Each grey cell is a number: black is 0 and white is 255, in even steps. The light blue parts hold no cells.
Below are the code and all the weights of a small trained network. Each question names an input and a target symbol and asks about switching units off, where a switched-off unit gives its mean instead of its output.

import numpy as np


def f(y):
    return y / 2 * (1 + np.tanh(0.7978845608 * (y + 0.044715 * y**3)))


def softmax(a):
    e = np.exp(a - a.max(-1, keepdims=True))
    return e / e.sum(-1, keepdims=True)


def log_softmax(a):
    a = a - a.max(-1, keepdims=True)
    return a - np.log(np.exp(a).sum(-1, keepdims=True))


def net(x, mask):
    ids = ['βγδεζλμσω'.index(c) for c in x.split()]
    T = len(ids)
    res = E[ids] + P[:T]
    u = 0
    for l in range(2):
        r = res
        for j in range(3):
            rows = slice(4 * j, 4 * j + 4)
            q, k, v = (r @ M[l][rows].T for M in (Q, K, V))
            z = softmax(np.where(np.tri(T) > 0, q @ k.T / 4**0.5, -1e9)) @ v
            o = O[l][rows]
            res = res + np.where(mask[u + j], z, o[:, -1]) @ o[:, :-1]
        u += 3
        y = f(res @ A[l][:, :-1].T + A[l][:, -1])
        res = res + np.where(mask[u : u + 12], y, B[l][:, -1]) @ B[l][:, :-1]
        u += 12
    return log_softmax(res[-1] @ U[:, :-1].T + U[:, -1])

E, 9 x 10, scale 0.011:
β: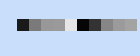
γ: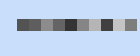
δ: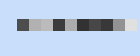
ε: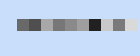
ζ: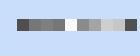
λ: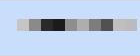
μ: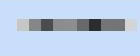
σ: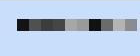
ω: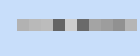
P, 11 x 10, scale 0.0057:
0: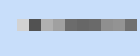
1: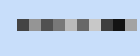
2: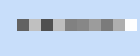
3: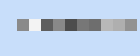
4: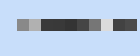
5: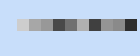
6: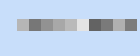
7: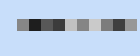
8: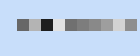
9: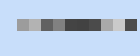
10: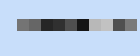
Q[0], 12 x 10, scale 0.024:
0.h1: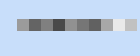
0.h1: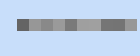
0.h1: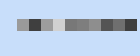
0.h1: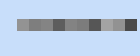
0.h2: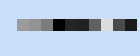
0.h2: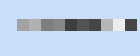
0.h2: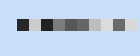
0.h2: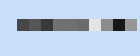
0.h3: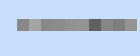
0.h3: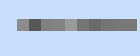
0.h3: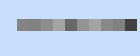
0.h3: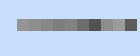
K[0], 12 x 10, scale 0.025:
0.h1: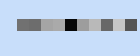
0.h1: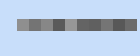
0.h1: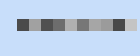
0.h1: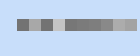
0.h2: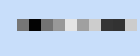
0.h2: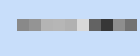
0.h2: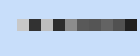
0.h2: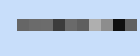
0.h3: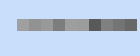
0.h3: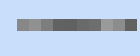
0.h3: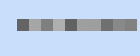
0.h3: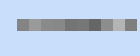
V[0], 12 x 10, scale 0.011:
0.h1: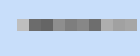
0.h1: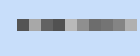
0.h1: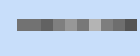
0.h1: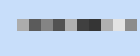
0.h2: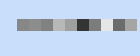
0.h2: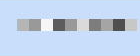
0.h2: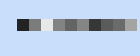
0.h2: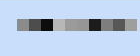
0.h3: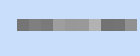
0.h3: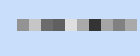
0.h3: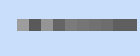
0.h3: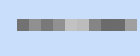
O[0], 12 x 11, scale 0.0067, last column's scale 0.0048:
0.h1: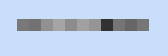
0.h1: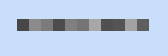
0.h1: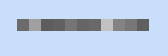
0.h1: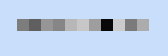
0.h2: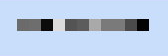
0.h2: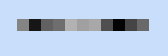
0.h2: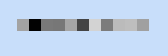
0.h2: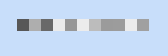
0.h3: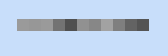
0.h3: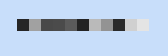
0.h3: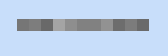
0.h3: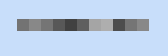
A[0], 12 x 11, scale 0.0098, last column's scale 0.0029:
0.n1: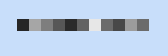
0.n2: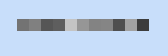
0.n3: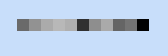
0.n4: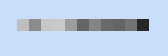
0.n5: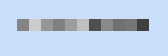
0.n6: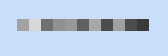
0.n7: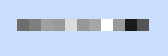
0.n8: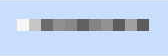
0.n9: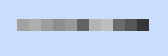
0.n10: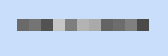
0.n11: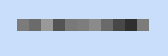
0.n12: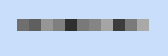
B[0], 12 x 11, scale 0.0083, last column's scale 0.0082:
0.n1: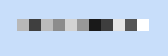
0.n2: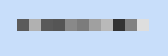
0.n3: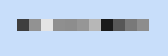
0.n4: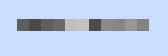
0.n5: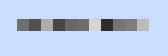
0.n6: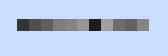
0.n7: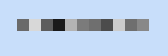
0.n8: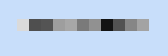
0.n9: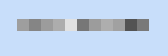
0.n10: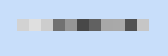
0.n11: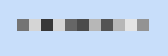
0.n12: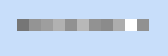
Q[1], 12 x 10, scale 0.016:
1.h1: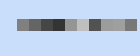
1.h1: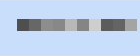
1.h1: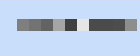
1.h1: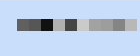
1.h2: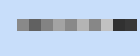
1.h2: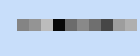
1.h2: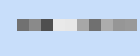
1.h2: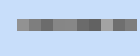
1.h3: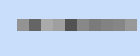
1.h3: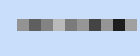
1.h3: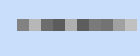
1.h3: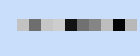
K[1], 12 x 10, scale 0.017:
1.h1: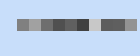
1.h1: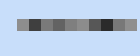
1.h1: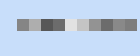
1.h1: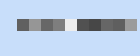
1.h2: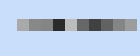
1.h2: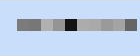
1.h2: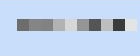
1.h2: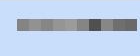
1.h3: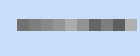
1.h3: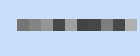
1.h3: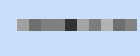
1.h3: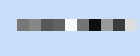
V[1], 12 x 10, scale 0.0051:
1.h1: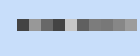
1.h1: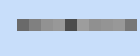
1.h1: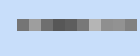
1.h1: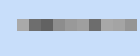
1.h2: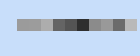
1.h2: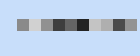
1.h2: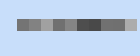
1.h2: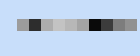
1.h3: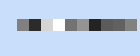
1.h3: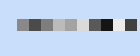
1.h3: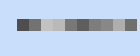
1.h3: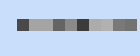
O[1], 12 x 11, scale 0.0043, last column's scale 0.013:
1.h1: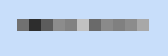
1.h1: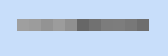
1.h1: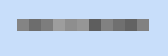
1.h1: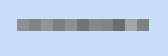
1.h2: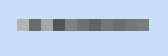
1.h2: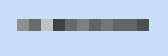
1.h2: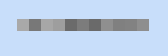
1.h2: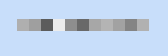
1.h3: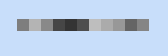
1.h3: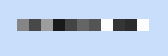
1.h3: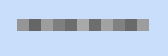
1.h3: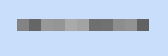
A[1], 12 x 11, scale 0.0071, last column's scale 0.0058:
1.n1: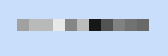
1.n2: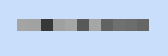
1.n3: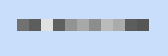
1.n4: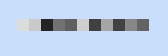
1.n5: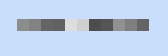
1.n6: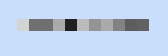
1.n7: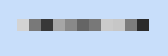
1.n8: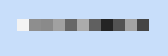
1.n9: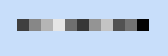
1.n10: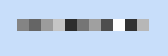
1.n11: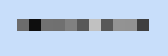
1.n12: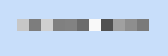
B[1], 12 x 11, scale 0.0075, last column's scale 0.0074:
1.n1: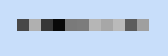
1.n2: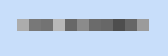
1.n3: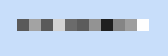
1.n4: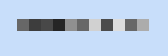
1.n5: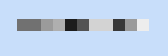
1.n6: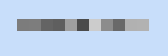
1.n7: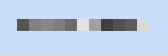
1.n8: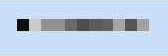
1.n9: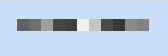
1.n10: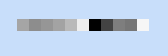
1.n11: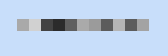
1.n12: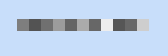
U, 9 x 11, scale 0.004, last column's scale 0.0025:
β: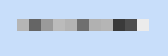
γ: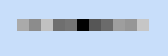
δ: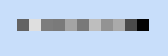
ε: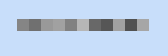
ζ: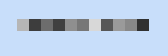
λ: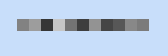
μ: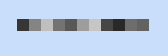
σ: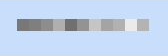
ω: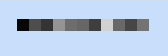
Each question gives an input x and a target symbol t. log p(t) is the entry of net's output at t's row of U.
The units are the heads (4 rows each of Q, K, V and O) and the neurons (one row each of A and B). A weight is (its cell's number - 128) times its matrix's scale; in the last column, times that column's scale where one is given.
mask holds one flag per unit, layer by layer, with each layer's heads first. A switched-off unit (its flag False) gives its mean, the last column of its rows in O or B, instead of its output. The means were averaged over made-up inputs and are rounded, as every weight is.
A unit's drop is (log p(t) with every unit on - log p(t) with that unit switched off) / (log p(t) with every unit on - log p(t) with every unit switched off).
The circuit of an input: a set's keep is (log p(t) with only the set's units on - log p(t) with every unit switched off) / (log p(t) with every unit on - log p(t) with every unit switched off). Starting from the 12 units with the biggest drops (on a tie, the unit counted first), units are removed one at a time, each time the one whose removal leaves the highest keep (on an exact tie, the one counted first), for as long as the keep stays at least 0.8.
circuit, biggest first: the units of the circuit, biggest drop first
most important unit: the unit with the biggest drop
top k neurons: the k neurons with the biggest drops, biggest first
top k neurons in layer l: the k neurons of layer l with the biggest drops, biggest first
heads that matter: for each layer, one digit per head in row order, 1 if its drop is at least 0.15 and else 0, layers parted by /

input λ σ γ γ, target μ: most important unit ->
0.h3
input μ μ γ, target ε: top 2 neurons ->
[0.n1 1.n10]
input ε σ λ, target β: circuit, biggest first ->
[0.n10 0.h2 1.n12 0.h1]
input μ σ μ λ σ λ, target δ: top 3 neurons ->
[0.n10 1.n1 0.n1]
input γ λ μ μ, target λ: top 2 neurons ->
[0.n8 1.n2]
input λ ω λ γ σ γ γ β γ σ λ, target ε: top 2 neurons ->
[0.n1 1.n7]
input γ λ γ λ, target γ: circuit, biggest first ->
[0.h2 1.h2]
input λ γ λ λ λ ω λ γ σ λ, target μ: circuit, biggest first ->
[0.h2 0.n5]
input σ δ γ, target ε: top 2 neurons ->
[1.n10 0.n1]
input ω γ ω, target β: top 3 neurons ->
[0.n1 0.n9 0.n8]
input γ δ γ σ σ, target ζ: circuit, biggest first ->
[0.h2 1.n11]
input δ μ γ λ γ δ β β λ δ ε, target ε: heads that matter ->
010 / 010
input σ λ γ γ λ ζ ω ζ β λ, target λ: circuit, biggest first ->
[0.n11 0.h2]
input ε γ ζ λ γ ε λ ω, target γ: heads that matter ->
011 / 010
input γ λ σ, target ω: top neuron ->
[0.n10]
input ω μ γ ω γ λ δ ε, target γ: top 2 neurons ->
[0.n1 1.n7]
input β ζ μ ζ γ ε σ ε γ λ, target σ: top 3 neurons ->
[0.n1 0.n10 1.n5]
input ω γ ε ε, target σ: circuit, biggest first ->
[0.n12 0.h1 1.h3]
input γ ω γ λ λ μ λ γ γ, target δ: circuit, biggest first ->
[0.h2 0.n10 1.n1]
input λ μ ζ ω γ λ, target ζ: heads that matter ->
101 / 001
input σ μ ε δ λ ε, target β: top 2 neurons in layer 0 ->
[0.n10 0.n2]
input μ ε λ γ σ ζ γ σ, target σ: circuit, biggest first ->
[0.h2]
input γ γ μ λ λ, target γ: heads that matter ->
110 / 010
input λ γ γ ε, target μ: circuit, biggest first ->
[0.h2 0.n5]
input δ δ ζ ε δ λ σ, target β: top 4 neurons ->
[0.n10 0.n2 1.n5 0.n6]
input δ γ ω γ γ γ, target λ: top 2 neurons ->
[0.n11 0.n1]
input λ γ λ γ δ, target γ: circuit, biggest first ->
[0.h2 1.n7]
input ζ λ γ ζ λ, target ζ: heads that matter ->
000 / 001
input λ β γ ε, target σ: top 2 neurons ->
[0.n12 0.n5]
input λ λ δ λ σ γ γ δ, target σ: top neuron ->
[0.n10]
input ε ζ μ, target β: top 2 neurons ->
[0.n10 1.n12]
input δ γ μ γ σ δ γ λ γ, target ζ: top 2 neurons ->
[0.n1 0.n10]
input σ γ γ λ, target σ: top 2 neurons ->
[0.n1 1.n5]
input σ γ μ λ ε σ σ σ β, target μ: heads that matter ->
101 / 001
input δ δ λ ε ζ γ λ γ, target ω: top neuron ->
[0.n6]
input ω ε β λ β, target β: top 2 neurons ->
[0.n10 0.n2]
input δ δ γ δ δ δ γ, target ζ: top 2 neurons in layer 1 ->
[1.n11 1.n6]
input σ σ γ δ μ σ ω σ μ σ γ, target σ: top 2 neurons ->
[0.n1 1.n6]
